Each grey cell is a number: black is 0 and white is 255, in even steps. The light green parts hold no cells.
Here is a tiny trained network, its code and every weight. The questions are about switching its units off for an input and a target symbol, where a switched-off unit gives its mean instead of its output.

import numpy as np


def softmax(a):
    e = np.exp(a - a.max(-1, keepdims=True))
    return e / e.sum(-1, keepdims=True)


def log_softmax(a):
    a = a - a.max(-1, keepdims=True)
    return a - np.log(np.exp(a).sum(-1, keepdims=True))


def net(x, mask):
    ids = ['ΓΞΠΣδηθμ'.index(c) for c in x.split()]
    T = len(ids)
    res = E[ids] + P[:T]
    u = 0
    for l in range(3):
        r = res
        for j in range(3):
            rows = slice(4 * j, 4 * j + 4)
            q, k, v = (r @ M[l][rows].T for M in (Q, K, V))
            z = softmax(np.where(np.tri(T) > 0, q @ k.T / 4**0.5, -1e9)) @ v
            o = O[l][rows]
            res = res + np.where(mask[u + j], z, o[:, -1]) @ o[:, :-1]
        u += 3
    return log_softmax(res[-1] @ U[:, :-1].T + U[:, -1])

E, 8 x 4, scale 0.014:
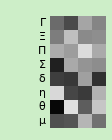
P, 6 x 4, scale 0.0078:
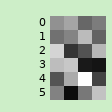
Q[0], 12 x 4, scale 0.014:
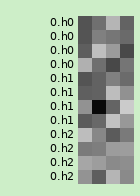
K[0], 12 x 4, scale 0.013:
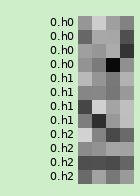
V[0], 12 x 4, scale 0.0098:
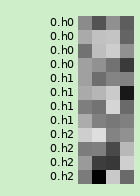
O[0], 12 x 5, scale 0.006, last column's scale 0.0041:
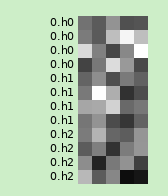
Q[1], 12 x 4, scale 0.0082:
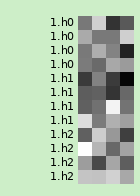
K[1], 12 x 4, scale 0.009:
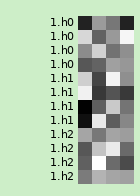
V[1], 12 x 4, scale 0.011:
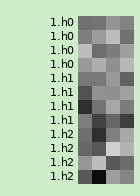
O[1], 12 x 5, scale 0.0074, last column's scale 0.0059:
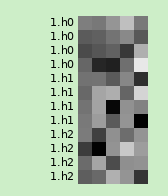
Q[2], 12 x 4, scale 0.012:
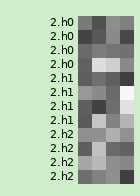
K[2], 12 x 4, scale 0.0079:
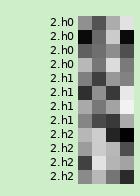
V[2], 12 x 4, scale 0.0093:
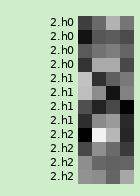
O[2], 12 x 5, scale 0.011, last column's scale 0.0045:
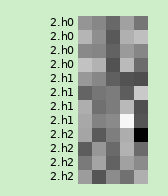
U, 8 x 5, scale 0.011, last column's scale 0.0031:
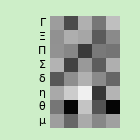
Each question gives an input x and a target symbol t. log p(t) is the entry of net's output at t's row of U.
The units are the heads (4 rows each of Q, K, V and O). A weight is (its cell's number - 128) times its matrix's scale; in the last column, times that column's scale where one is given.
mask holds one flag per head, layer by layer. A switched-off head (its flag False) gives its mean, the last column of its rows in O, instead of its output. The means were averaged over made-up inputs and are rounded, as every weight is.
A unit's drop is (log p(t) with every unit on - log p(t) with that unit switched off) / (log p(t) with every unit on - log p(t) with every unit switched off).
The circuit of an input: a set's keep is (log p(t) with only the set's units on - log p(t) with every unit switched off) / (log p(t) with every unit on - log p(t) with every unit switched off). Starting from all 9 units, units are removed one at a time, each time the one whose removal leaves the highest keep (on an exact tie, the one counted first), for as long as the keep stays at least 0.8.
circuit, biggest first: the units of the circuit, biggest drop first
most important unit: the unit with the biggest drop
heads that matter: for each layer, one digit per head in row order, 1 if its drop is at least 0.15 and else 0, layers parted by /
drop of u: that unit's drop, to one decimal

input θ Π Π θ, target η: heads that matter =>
110 / 000 / 011
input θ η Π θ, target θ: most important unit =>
1.h0
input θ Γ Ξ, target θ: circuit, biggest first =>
1.h2, 0.h1
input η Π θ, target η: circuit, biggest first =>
2.h2, 1.h1
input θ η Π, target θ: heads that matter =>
100 / 100 / 100
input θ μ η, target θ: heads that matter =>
110 / 001 / 100
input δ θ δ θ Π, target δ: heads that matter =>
111 / 010 / 010
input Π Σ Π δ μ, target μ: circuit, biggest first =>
2.h1, 0.h1
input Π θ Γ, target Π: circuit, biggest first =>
1.h0, 0.h0, 2.h0
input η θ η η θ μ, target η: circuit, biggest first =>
0.h2, 2.h2
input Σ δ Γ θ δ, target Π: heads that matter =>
000 / 010 / 100
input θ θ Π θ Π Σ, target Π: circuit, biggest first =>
1.h0, 2.h0
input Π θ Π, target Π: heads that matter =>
100 / 110 / 000
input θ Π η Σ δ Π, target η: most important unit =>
0.h0
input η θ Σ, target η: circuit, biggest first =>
1.h1, 2.h2
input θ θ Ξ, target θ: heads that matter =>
110 / 000 / 110
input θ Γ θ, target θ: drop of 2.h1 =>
0.1
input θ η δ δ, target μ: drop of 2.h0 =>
0.3
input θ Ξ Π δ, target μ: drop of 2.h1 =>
0.6
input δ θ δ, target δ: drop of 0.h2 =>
0.1
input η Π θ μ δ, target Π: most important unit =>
2.h0
